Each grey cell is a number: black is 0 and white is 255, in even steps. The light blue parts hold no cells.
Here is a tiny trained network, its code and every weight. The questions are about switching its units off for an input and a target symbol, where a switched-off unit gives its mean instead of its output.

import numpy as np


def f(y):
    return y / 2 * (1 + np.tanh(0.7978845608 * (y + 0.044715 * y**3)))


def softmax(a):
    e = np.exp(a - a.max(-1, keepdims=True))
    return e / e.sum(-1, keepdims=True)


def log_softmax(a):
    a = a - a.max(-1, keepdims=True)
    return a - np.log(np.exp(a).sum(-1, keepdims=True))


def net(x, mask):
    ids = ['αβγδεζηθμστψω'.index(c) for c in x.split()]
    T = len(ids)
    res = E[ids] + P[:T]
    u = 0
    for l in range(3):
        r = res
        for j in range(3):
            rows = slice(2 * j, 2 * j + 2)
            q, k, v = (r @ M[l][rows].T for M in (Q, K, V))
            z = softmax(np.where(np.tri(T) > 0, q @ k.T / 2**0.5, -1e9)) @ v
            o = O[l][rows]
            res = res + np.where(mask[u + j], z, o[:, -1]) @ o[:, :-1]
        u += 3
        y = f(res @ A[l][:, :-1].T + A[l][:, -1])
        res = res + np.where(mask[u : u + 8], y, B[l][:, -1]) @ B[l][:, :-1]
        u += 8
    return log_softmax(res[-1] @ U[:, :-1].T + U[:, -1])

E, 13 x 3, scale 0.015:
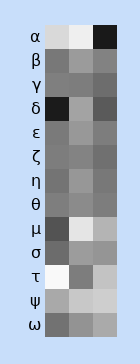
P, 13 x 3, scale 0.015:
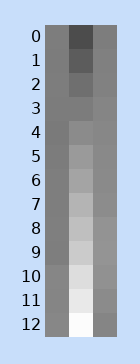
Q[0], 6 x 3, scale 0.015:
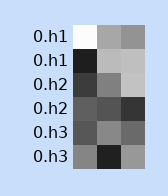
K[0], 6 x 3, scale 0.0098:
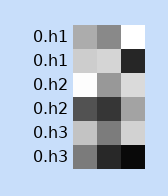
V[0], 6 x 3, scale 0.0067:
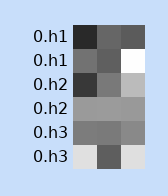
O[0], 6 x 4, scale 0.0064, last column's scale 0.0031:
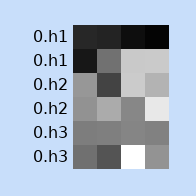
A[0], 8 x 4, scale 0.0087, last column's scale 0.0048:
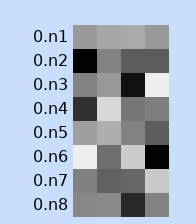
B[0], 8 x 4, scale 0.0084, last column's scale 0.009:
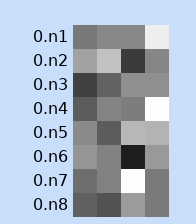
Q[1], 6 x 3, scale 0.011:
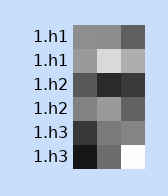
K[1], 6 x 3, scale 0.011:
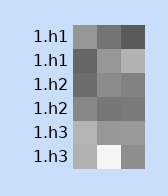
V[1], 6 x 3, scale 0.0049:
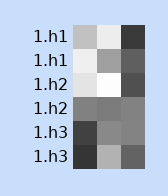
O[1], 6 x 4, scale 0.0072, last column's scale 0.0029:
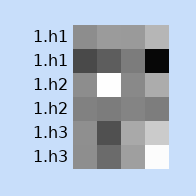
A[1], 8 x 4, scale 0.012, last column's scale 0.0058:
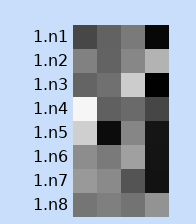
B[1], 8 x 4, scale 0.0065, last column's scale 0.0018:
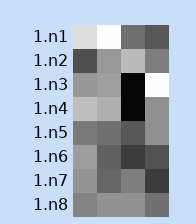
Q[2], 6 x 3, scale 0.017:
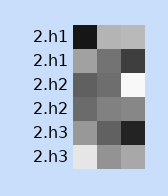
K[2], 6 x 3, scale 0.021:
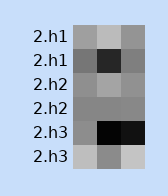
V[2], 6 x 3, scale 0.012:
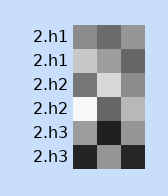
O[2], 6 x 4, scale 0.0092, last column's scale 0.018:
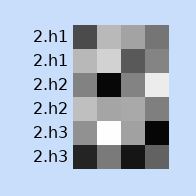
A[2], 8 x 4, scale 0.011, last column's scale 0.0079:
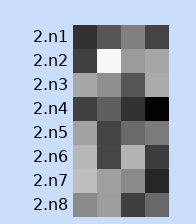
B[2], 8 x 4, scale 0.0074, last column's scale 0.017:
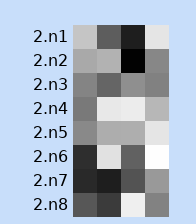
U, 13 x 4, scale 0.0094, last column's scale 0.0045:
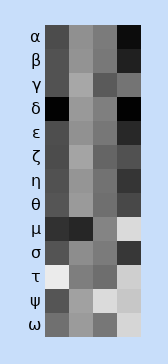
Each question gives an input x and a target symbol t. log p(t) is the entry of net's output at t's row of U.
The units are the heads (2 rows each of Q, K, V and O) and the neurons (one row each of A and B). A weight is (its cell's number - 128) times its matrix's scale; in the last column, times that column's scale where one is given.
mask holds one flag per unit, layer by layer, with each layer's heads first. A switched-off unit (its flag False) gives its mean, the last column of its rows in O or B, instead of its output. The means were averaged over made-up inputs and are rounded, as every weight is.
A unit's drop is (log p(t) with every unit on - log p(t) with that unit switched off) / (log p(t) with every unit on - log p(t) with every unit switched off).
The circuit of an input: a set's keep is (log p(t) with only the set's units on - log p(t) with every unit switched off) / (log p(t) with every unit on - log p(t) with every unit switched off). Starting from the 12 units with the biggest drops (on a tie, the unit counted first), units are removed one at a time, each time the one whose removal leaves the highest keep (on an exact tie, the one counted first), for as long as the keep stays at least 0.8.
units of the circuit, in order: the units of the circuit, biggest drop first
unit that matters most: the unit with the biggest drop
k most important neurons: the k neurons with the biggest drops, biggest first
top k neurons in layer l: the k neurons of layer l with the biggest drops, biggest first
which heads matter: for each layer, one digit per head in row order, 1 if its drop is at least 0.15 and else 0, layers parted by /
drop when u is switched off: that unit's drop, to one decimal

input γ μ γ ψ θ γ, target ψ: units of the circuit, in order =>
(2.h3, 2.n1)
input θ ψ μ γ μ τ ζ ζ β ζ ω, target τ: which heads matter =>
100 / 000 / 100
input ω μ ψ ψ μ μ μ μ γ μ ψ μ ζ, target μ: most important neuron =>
(0.n6)
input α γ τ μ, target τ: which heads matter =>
110 / 000 / 100
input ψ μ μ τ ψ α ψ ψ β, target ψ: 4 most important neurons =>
(2.n1, 2.n6, 1.n3, 2.n5)
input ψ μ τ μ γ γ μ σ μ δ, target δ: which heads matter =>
100 / 000 / 001
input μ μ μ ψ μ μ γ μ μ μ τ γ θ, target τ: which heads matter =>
000 / 000 / 100
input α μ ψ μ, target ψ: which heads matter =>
100 / 000 / 001
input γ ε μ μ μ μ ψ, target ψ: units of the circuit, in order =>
(2.n1, 2.h3)
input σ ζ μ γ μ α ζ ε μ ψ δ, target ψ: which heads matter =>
101 / 000 / 001
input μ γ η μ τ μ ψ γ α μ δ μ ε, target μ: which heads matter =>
010 / 000 / 011
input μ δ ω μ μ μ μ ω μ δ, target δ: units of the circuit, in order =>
(0.h1, 2.h3)
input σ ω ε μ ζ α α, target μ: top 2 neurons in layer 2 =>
(2.n6, 2.n5)
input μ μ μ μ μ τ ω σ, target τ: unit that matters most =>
2.h1
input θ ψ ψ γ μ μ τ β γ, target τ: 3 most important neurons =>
(1.n4, 2.n6, 0.n6)
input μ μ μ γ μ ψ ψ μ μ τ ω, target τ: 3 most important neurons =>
(1.n4, 0.n6, 0.n4)
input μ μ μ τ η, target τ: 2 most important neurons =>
(2.n6, 1.n4)
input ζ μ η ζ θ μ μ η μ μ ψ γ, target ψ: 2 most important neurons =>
(2.n1, 2.n6)
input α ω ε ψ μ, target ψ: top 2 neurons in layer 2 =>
(2.n1, 2.n7)
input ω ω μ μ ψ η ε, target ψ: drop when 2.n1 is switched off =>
0.3
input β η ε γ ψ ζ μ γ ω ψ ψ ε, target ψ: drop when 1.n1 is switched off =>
0.0
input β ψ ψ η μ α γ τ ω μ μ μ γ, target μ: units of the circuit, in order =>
(2.h3)
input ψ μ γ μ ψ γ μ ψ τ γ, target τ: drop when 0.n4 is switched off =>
0.2
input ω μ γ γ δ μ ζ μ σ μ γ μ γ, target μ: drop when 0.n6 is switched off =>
0.1
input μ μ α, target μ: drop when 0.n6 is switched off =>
0.1
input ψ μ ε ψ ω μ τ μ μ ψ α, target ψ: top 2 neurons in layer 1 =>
(1.n3, 1.n4)
